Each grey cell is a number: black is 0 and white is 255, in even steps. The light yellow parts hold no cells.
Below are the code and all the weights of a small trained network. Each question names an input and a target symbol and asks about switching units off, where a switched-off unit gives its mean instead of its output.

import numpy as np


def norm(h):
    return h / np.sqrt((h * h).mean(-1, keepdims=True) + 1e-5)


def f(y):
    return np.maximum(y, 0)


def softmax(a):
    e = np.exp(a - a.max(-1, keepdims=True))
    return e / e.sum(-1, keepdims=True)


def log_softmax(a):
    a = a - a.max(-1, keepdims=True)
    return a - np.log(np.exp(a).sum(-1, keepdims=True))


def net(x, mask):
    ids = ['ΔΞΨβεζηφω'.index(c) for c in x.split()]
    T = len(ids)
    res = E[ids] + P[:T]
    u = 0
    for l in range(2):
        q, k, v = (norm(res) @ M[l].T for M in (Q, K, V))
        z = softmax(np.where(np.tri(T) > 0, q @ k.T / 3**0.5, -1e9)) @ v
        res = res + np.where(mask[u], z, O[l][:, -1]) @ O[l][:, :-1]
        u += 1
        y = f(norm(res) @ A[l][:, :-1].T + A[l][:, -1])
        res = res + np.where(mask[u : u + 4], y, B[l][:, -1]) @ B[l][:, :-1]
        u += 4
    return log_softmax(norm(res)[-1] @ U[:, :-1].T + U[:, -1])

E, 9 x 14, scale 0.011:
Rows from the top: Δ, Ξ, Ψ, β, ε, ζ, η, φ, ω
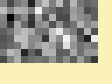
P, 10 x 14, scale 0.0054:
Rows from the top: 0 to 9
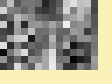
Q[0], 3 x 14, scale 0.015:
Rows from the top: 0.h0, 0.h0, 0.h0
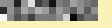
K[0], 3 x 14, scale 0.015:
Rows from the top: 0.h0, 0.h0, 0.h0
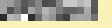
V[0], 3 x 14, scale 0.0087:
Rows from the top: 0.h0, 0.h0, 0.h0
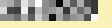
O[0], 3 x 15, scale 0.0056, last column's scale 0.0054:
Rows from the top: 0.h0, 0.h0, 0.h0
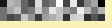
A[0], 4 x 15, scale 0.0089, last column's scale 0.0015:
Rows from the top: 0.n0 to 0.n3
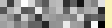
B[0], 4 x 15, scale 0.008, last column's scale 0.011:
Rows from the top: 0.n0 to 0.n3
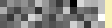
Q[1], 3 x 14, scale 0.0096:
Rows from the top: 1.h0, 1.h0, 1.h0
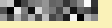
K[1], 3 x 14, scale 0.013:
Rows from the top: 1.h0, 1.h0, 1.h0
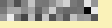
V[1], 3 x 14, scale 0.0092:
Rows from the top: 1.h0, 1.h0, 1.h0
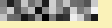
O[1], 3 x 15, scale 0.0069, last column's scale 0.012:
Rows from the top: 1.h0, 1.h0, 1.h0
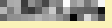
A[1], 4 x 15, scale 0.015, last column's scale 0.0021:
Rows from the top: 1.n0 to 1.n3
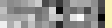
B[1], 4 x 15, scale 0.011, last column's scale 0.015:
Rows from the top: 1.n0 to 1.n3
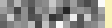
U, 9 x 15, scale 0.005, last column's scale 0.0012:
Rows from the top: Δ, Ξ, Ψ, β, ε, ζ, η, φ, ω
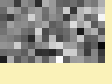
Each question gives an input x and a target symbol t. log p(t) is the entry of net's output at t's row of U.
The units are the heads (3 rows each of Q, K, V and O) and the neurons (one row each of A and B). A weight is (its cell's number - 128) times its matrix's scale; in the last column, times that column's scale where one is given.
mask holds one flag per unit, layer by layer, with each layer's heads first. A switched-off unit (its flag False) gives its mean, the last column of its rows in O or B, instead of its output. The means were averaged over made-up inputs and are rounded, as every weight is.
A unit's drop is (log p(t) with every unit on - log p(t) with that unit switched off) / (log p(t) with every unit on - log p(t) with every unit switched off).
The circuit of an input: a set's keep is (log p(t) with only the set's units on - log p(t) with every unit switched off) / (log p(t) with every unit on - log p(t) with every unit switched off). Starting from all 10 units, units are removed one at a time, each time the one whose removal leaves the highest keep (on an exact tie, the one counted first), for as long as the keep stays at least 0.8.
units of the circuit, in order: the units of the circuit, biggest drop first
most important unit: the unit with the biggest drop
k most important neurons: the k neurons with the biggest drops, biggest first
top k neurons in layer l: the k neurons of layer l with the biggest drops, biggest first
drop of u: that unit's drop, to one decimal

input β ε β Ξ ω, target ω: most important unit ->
0.h0
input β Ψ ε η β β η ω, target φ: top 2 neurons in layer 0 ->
(0.n1, 0.n0)
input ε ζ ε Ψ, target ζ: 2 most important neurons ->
(0.n3, 1.n1)
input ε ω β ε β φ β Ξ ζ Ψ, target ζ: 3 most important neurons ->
(0.n2, 0.n0, 1.n1)
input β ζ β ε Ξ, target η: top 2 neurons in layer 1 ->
(1.n3, 1.n1)
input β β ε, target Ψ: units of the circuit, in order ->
(0.n2, 0.h0, 1.h0)
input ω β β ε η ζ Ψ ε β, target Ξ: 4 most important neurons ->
(0.n3, 1.n0, 0.n2, 1.n3)
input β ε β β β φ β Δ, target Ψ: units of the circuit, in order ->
(0.h0, 0.n2)
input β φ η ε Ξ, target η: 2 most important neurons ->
(1.n0, 0.n2)
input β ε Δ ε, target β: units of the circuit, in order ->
(1.n2, 0.h0)
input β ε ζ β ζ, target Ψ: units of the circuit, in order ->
(0.h0, 0.n2, 1.h0)
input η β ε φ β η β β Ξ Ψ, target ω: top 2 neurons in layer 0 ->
(0.n1, 0.n2)
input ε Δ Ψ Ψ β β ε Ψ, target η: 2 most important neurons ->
(1.n0, 1.n3)
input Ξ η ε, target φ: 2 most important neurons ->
(0.n1, 0.n2)
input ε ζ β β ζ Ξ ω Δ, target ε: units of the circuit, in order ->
(0.h0)
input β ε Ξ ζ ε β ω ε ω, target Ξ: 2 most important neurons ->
(0.n3, 1.n0)
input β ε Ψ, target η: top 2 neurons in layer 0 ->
(0.n0, 0.n2)
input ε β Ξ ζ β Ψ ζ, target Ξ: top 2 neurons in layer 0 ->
(0.n1, 0.n2)
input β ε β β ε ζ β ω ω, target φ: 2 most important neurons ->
(1.n0, 0.n0)
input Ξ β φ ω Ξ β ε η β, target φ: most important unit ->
0.n1
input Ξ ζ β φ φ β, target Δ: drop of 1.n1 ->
0.2
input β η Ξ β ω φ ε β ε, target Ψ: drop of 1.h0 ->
0.4
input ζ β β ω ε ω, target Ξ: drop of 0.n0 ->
-0.1
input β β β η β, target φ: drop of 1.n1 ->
0.1
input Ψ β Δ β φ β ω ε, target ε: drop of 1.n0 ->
0.0
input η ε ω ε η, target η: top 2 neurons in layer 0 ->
(0.n2, 0.n1)
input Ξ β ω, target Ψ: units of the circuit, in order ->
(1.h0)
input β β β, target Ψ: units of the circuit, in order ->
(0.h0, 1.h0)
